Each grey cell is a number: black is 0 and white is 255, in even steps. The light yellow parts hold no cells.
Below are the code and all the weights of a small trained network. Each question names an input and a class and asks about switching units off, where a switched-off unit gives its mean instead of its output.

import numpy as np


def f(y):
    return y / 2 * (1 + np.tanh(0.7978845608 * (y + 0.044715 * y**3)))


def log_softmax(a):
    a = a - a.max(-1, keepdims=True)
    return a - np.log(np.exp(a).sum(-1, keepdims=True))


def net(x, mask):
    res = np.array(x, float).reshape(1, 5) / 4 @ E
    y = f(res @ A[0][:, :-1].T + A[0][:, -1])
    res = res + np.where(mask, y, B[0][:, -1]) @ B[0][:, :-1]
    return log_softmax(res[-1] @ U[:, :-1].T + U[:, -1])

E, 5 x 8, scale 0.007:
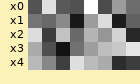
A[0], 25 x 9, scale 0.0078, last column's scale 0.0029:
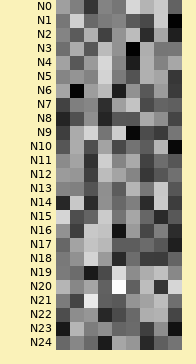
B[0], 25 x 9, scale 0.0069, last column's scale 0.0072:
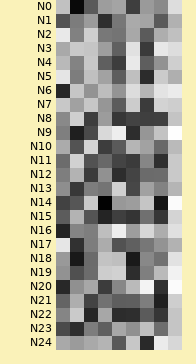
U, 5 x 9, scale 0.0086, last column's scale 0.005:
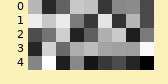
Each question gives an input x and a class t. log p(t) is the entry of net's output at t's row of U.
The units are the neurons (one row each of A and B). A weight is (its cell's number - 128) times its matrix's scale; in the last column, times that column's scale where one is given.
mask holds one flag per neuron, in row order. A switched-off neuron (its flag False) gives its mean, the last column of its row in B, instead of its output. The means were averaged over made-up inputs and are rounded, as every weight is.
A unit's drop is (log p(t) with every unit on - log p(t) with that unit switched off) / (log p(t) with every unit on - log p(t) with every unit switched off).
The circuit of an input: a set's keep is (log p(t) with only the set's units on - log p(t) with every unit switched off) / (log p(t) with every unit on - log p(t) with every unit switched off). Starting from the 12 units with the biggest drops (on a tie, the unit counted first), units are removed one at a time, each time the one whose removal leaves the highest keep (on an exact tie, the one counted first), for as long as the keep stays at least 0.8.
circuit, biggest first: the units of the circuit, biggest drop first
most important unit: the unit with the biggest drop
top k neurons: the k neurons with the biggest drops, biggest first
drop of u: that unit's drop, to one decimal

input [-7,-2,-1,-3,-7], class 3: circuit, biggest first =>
[N16]
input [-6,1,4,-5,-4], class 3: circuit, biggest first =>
[N6 N16]
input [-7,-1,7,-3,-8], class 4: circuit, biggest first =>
[N21 N8]
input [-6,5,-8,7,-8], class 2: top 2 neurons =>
[N14 N10]
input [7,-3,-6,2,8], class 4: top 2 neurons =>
[N12 N11]
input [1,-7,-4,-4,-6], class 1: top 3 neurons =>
[N3 N5 N4]
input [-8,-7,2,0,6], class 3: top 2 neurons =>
[N16 N6]
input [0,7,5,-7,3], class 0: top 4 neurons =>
[N9 N18 N3 N4]
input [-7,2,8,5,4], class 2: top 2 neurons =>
[N15 N9]
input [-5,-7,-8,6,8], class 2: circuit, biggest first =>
[N14 N10]
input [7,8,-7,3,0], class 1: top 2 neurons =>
[N24 N7]
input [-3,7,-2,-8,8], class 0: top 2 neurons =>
[N18 N9]
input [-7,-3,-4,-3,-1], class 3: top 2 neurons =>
[N6 N16]
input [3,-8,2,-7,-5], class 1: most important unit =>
N3
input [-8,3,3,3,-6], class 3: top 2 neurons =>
[N6 N16]
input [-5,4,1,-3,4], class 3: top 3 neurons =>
[N16 N6 N4]
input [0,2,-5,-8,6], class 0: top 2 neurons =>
[N9 N18]
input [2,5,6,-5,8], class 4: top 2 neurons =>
[N15 N12]
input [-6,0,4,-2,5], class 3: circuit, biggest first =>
[N16 N6]
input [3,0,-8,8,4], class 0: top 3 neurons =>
[N19 N0 N20]
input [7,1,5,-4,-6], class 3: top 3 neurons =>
[N9 N20 N14]
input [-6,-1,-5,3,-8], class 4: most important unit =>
N22
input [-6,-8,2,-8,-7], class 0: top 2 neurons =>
[N18 N16]
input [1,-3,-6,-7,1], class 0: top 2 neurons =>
[N9 N18]
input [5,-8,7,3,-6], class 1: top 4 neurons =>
[N3 N4 N5 N14]
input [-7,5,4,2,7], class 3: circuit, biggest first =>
[N6 N16]
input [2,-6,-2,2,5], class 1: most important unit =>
N3
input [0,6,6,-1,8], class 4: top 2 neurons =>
[N15 N12]
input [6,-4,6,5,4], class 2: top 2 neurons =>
[N20 N9]
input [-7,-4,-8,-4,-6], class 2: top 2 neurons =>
[N10 N14]
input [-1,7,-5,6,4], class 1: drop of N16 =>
0.2
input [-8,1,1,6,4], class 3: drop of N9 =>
0.1
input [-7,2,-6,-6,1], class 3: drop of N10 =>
-0.1
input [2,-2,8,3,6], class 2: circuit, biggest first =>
[N20]
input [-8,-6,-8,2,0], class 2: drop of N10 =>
0.6
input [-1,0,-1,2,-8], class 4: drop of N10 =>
0.0
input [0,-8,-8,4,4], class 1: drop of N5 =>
0.6
